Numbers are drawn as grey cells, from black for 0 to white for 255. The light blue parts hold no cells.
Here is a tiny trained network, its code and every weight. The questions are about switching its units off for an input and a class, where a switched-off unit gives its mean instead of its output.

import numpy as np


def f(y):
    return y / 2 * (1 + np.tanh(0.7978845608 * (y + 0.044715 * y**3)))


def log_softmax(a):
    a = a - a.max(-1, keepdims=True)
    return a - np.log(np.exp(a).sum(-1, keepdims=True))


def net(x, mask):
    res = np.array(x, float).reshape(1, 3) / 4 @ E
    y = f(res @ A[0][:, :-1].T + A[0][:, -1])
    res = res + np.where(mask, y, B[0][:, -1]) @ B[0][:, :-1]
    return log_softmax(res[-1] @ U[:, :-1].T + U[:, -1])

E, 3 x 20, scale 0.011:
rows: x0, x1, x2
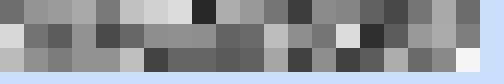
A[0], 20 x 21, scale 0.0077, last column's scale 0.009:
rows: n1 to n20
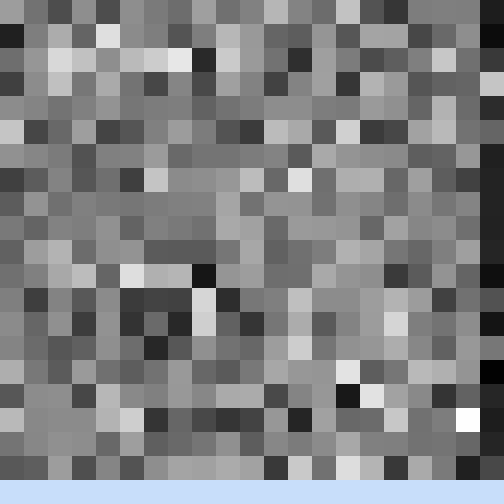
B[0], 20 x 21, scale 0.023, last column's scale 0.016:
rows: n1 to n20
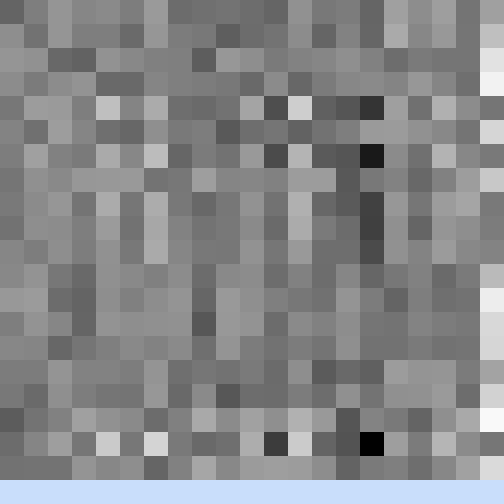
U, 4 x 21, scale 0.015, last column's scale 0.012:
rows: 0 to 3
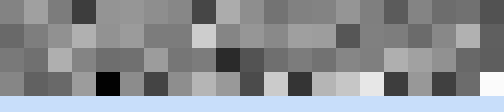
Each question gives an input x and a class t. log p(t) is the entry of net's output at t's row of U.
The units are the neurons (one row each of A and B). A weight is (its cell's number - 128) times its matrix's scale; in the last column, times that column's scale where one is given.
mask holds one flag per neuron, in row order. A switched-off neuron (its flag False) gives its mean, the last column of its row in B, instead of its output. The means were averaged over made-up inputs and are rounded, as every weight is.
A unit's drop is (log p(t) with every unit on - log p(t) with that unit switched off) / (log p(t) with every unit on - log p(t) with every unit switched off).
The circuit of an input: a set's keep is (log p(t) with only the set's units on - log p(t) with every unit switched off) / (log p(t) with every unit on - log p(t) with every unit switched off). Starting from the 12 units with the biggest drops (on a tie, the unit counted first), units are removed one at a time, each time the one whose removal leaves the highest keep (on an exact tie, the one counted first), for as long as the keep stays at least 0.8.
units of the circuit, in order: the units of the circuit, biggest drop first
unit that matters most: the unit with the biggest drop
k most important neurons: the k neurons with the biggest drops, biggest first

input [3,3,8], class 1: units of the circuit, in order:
(n18)
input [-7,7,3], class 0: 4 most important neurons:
(n13; n14; n15; n17)
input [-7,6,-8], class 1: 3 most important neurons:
(n20; n8; n3)
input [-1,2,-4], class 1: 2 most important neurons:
(n4; n8)
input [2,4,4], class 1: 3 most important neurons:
(n18; n4; n17)
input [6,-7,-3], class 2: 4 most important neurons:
(n17; n2; n4; n13)
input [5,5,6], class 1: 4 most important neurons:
(n18; n13; n14; n15)
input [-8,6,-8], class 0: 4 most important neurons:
(n13; n14; n18; n15)
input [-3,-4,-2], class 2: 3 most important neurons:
(n17; n3; n2)
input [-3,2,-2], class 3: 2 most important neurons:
(n3; n12)
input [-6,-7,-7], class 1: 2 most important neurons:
(n20; n8)
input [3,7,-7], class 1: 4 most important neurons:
(n20; n8; n17; n4)
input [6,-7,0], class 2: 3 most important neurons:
(n17; n2; n4)
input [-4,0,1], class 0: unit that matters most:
n4
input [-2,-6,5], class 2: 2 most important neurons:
(n2; n20)
